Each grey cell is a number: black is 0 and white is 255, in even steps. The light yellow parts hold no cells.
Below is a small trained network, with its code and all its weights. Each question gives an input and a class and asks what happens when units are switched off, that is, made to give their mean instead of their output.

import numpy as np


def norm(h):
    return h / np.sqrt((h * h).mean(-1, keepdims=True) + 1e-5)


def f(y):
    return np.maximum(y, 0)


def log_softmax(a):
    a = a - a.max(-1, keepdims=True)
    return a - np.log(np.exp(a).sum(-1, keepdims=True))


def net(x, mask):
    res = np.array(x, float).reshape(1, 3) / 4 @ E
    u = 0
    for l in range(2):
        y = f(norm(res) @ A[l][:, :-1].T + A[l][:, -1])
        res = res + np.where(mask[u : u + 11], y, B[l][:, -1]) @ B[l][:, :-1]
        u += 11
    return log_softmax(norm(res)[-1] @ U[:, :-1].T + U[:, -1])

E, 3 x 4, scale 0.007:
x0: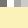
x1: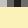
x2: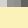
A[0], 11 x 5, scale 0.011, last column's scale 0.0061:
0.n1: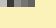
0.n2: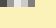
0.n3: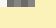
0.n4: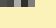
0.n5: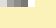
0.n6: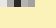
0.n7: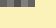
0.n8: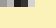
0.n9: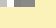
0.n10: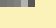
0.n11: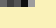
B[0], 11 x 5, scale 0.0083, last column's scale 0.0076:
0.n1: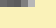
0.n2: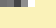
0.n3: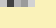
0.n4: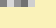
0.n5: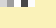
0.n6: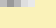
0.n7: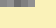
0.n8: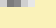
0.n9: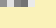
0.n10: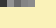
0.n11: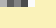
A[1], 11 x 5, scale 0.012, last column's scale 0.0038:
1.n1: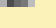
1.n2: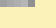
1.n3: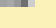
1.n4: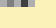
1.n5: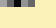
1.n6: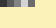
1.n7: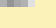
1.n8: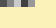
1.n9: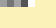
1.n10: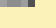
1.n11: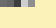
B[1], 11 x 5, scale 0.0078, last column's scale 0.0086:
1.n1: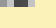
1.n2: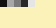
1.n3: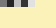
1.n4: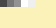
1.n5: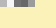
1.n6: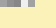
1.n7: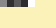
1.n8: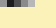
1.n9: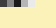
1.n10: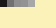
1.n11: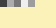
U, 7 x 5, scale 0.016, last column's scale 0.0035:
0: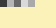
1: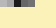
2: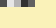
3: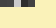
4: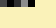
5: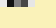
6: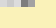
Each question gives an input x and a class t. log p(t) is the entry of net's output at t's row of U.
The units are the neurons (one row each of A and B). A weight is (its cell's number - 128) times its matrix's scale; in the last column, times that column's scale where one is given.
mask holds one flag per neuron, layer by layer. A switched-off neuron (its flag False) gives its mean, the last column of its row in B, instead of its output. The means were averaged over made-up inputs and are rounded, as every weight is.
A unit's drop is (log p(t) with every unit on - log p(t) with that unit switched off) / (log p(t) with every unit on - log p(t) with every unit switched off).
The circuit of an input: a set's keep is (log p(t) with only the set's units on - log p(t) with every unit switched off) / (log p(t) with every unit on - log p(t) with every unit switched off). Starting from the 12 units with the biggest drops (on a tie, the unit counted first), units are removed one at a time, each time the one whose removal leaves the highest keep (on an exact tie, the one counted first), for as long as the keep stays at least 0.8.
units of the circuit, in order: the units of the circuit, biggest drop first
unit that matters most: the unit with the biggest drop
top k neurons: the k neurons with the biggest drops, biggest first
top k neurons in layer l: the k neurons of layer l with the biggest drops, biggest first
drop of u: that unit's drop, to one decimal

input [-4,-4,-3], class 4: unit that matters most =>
1.n8
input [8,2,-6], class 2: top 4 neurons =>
0.n9, 1.n4, 1.n9, 1.n2
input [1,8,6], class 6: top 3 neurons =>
0.n6, 0.n5, 1.n8
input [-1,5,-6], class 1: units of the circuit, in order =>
0.n5, 1.n5
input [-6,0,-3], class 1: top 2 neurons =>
0.n5, 1.n1
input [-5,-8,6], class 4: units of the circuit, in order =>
1.n9, 1.n4, 0.n6
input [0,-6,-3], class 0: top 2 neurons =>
0.n5, 0.n2
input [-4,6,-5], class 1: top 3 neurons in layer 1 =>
1.n5, 1.n1, 1.n3
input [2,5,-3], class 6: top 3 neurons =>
0.n6, 0.n8, 1.n8
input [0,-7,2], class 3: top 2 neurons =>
0.n11, 1.n9
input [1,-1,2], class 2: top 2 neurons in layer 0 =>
0.n9, 0.n11
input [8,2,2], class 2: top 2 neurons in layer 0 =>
0.n3, 0.n11
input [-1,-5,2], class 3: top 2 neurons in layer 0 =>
0.n11, 0.n4
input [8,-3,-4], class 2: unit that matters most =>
1.n4
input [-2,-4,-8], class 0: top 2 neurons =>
0.n5, 1.n7
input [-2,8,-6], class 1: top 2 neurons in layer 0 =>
0.n5, 0.n3
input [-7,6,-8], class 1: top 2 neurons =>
1.n5, 0.n5
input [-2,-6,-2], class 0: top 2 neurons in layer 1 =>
1.n7, 1.n3
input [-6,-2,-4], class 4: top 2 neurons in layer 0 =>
0.n2, 0.n4
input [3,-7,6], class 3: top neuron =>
1.n3
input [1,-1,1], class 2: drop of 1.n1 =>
-0.1
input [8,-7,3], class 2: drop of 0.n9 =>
0.1
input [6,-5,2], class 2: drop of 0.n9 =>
0.2
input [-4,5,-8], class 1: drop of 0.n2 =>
0.0
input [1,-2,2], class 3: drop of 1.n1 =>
0.1
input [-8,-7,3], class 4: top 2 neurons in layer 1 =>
1.n9, 1.n4
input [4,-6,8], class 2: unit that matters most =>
0.n9
